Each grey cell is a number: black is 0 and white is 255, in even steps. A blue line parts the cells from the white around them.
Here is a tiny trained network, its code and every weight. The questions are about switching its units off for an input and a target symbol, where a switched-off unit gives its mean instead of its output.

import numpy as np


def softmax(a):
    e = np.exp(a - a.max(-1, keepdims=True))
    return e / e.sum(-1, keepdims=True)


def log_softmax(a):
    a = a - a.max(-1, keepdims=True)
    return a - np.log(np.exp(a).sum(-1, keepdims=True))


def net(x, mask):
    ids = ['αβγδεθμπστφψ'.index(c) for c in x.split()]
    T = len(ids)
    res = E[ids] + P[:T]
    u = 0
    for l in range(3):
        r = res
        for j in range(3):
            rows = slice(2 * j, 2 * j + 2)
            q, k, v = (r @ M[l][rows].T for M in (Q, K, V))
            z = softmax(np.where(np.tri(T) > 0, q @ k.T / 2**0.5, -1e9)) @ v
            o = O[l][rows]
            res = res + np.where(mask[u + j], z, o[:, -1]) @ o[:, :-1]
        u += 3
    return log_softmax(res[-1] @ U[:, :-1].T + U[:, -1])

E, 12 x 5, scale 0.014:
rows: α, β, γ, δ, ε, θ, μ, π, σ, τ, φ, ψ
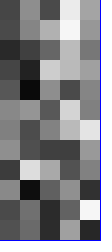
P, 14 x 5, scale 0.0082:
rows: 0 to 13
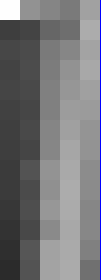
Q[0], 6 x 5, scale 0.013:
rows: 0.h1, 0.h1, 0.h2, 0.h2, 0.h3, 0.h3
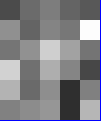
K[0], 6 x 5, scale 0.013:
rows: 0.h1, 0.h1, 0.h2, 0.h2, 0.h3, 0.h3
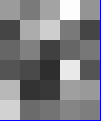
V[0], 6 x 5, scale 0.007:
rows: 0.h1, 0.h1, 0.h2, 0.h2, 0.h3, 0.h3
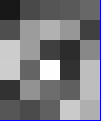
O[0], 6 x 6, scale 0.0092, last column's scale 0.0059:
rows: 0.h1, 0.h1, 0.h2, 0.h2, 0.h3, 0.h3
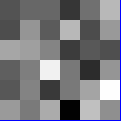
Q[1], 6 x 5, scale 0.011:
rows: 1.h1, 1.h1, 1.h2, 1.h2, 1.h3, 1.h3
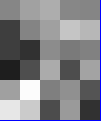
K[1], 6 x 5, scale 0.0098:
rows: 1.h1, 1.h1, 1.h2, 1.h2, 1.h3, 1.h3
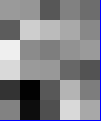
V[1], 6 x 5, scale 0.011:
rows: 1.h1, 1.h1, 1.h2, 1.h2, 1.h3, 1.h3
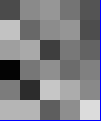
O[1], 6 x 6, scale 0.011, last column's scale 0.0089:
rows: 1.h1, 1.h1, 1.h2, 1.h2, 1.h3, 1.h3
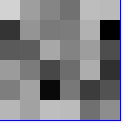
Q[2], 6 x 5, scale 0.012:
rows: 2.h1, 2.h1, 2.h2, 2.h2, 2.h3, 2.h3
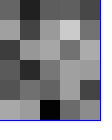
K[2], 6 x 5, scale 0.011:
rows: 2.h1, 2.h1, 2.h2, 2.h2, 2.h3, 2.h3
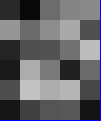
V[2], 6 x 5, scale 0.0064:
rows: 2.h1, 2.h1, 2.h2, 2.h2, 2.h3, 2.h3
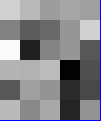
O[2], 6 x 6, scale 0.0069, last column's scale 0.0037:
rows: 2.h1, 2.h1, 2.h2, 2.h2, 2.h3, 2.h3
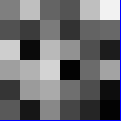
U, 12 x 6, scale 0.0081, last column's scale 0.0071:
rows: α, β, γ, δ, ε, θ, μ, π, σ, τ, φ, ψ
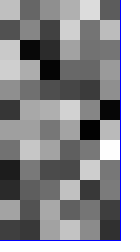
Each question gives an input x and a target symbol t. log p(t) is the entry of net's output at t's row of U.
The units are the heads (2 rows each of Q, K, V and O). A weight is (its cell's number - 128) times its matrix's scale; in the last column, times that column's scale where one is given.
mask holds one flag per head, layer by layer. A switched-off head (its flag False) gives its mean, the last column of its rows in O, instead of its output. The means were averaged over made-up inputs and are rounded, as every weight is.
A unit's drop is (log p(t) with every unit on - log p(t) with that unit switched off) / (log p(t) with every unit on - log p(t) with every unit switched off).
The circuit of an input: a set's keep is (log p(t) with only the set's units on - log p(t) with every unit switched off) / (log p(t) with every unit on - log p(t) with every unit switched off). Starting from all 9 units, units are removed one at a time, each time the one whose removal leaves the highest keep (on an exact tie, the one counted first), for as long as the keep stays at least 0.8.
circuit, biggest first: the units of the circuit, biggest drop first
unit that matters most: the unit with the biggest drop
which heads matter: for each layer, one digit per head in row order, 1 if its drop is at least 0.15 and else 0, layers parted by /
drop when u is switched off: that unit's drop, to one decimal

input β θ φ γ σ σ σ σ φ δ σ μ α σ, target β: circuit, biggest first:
(2.h2 0.h2)
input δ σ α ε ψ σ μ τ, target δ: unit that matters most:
1.h2
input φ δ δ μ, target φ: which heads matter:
011 / 000 / 011
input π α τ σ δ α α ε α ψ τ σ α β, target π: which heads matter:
110 / 101 / 010
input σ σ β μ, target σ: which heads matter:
011 / 111 / 010
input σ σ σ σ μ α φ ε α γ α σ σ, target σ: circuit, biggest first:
(0.h3 1.h3 1.h2)
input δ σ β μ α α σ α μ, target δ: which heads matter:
011 / 010 / 000
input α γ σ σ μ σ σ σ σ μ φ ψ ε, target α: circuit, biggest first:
(1.h3 2.h3 0.h2)
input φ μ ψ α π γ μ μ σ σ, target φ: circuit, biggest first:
(1.h1 2.h2 0.h3 1.h3)
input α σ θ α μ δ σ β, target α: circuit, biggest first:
(2.h3 0.h2)
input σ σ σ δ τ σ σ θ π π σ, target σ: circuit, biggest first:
(1.h3 1.h2 0.h2)
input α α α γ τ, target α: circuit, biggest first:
(1.h3 0.h2)
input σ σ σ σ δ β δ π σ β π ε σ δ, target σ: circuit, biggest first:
(0.h2 0.h3 2.h2 1.h3)
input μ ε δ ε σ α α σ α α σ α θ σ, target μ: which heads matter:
111 / 110 / 010
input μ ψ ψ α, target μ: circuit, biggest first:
(1.h3 0.h1 1.h2)
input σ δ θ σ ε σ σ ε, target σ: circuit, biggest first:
(0.h3 0.h2 1.h3 1.h2)
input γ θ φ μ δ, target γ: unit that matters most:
2.h2
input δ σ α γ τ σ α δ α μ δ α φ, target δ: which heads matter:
010 / 010 / 000
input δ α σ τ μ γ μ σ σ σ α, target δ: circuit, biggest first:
(1.h2 1.h1)
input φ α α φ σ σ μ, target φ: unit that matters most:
2.h3
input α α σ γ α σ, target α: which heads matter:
010 / 101 / 011
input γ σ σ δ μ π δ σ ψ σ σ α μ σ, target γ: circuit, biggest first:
(2.h2 1.h1 1.h2)
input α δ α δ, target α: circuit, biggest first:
(1.h3 0.h2)
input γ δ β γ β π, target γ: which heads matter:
010 / 000 / 010
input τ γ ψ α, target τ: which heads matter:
000 / 011 / 101
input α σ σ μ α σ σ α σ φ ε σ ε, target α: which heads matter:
110 / 101 / 001
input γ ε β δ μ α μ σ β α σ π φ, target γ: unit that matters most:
1.h1
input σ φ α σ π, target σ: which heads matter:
011 / 111 / 010
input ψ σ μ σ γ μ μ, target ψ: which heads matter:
110 / 010 / 100
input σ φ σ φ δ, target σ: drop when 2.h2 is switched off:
0.4
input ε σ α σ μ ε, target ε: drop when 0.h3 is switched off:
0.2
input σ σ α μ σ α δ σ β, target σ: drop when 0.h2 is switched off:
0.4
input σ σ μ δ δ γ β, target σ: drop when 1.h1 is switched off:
0.5
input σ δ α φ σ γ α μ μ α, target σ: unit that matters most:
0.h3
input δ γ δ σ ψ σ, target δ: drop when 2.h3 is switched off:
-0.2
